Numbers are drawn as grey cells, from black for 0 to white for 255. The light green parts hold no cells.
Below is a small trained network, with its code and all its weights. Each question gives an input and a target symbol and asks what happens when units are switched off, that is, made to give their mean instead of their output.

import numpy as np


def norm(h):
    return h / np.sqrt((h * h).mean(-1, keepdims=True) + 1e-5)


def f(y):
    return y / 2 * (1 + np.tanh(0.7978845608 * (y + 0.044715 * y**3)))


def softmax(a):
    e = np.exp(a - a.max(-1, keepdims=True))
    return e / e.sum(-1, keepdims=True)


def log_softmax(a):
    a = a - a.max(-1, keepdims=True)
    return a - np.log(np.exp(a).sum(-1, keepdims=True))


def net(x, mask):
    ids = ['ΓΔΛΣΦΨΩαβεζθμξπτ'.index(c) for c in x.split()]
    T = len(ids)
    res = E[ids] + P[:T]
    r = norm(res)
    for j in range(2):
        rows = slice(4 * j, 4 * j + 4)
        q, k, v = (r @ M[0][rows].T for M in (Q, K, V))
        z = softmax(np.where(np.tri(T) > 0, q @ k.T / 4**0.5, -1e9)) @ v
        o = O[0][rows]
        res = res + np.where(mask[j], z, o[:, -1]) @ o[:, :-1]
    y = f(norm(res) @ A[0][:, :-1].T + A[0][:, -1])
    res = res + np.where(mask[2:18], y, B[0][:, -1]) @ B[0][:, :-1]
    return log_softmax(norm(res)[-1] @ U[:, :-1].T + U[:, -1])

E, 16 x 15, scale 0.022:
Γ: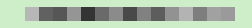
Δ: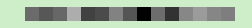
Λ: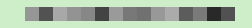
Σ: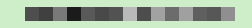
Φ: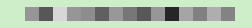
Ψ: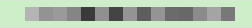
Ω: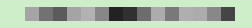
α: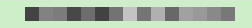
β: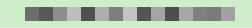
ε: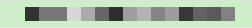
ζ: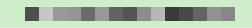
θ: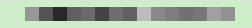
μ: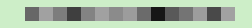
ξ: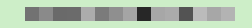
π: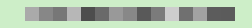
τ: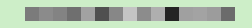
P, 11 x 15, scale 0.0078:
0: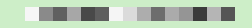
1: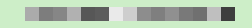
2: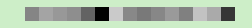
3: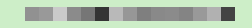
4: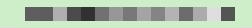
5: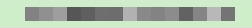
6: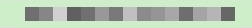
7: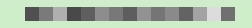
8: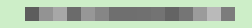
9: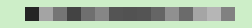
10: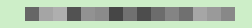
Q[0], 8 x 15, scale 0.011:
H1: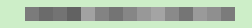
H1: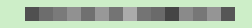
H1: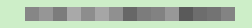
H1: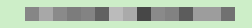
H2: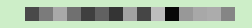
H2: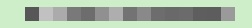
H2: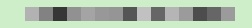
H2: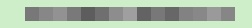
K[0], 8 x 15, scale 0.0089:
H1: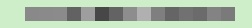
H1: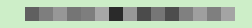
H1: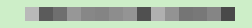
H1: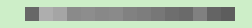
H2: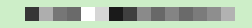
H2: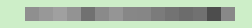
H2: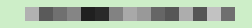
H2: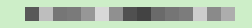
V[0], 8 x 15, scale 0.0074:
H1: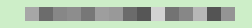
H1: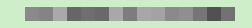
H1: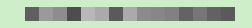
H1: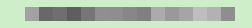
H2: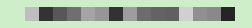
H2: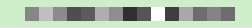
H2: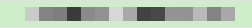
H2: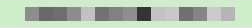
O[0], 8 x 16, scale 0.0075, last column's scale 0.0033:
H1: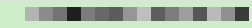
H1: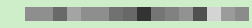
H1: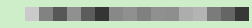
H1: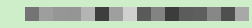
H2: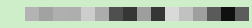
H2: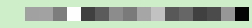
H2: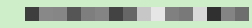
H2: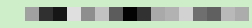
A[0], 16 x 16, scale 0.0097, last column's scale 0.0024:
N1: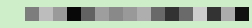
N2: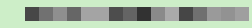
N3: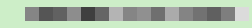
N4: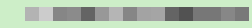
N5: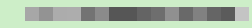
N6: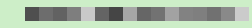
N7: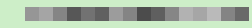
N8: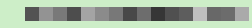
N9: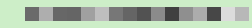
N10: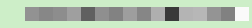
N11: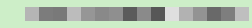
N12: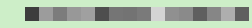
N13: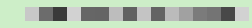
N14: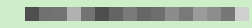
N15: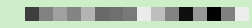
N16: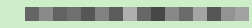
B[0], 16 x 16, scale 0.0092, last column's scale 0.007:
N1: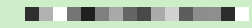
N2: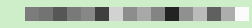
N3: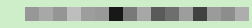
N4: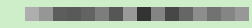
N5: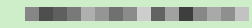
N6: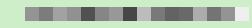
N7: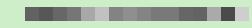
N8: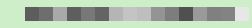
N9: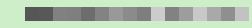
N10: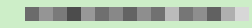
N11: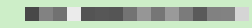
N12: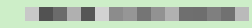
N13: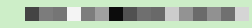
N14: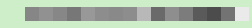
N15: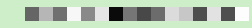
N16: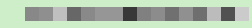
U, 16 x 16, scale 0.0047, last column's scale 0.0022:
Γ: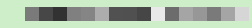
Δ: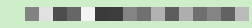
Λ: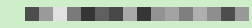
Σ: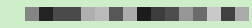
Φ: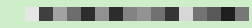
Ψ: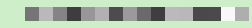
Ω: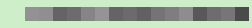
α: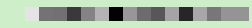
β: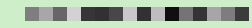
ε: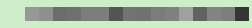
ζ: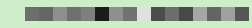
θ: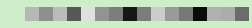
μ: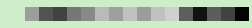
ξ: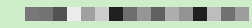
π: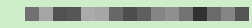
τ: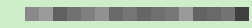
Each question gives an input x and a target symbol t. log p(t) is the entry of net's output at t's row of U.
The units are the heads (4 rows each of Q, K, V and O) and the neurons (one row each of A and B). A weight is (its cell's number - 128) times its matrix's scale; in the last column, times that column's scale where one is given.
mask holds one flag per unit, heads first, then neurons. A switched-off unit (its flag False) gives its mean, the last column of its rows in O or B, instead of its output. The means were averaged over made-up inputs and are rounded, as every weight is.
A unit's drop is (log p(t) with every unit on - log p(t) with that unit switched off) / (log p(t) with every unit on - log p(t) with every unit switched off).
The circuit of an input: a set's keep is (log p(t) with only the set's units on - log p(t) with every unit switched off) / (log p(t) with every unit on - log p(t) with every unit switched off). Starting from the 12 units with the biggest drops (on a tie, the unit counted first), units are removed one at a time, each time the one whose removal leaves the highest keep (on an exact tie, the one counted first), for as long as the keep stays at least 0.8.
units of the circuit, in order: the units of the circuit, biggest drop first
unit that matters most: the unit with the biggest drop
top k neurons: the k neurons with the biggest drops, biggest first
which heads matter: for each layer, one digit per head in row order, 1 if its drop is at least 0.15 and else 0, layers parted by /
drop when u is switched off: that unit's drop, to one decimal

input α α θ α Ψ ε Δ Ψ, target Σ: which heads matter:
01
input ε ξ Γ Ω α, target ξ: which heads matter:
01
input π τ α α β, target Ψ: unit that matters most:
N10
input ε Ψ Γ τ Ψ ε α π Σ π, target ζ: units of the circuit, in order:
(H1, N2, N15)
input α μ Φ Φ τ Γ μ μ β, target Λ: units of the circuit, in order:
(H2, N1)
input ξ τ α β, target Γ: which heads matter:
01
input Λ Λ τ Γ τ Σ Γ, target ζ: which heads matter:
11
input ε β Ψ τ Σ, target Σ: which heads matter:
01
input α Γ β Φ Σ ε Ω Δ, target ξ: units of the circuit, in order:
(H2, N5)
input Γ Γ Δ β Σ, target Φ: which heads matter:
01
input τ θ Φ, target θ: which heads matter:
11
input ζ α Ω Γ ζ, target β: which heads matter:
01
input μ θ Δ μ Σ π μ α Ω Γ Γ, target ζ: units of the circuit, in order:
(H1, N15, N2)
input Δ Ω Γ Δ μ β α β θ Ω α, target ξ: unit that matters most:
H2
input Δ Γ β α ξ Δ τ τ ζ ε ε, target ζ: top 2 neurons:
(N2, N6)
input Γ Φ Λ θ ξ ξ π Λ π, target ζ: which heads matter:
11
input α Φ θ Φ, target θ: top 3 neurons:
(N10, N2, N15)
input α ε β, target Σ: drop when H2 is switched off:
0.8
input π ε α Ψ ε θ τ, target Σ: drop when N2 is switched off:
0.0
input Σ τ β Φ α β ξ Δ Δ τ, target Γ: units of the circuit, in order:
(H2)
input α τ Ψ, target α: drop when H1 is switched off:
0.1
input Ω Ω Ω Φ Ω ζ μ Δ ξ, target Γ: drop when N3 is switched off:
0.0
